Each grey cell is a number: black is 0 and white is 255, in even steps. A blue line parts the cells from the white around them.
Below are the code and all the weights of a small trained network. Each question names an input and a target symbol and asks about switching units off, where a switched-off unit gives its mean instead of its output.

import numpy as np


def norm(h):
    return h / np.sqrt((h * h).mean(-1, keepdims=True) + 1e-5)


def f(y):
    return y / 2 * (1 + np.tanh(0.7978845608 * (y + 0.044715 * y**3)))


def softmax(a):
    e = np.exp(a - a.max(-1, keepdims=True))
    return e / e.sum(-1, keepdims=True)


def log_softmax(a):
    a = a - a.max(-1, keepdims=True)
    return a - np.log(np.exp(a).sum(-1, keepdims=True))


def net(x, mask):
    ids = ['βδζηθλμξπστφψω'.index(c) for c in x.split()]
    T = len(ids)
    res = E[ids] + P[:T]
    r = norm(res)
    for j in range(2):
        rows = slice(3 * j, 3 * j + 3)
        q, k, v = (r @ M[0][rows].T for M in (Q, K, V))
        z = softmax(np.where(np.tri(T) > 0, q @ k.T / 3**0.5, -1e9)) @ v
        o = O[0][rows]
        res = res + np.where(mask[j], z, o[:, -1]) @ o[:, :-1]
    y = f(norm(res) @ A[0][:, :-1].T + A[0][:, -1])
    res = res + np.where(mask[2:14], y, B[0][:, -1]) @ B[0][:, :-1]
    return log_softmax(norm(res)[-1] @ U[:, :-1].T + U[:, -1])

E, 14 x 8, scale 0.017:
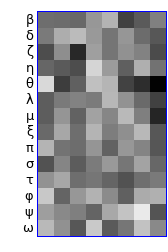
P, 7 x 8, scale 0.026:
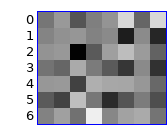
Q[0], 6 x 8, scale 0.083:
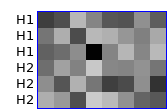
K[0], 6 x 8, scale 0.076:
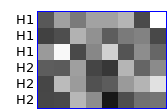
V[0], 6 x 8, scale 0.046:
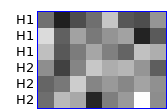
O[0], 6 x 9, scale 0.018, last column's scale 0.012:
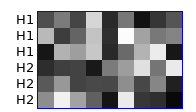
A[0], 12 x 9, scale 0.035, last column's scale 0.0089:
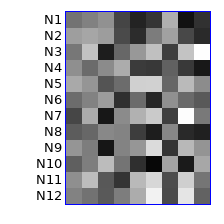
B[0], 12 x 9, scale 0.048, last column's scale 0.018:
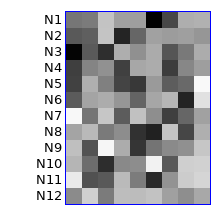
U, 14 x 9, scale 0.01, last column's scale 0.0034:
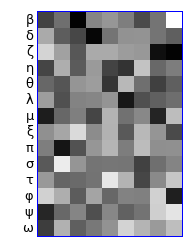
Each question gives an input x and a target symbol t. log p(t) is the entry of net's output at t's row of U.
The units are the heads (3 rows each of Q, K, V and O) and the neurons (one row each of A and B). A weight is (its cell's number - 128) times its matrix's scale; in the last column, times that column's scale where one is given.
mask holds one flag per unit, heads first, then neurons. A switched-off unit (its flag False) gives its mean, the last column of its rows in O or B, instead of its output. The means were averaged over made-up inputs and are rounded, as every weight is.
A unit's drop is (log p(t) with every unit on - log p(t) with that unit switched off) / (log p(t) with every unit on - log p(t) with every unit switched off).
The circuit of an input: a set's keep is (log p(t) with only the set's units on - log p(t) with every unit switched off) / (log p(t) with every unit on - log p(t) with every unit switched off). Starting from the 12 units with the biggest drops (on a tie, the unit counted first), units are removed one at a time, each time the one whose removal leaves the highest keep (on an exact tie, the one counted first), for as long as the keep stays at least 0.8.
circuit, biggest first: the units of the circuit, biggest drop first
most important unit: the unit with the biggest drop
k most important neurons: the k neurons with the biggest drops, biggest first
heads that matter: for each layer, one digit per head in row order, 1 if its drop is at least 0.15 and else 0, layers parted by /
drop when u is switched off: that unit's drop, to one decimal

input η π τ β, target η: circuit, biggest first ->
N8, H1
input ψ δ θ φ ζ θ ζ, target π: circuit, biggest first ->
H2
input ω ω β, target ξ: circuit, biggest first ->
H1, N7
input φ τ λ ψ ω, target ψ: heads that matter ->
01
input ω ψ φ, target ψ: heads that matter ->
01
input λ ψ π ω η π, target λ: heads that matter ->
10
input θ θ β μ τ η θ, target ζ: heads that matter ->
11
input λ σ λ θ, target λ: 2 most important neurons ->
N1, N8
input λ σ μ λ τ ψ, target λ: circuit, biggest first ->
H1, N1
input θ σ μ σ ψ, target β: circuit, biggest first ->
H2, N3
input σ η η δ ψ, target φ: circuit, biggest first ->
N11, H2, N12
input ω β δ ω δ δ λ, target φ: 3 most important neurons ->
N11, N12, N5
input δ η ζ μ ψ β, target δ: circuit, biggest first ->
H1, N5
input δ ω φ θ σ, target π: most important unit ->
H2
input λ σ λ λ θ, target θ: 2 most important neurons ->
N9, N11
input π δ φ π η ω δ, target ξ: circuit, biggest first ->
H1, N7, H2
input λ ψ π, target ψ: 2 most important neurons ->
N2, N3
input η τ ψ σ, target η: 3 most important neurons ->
N8, N6, N1
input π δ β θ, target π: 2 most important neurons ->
N5, N6
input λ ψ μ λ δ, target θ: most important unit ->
N9
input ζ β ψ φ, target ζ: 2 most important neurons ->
N10, N6
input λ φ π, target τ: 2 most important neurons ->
N7, N3
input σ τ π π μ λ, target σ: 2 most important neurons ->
N1, N8
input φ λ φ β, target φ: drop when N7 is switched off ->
0.2
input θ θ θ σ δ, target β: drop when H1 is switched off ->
0.5
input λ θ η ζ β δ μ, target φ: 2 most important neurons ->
N11, N12
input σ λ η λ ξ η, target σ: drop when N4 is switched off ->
0.2
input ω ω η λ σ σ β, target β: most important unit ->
H2
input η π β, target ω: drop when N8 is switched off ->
0.0
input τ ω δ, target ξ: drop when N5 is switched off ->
0.1
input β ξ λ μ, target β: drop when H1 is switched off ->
0.7
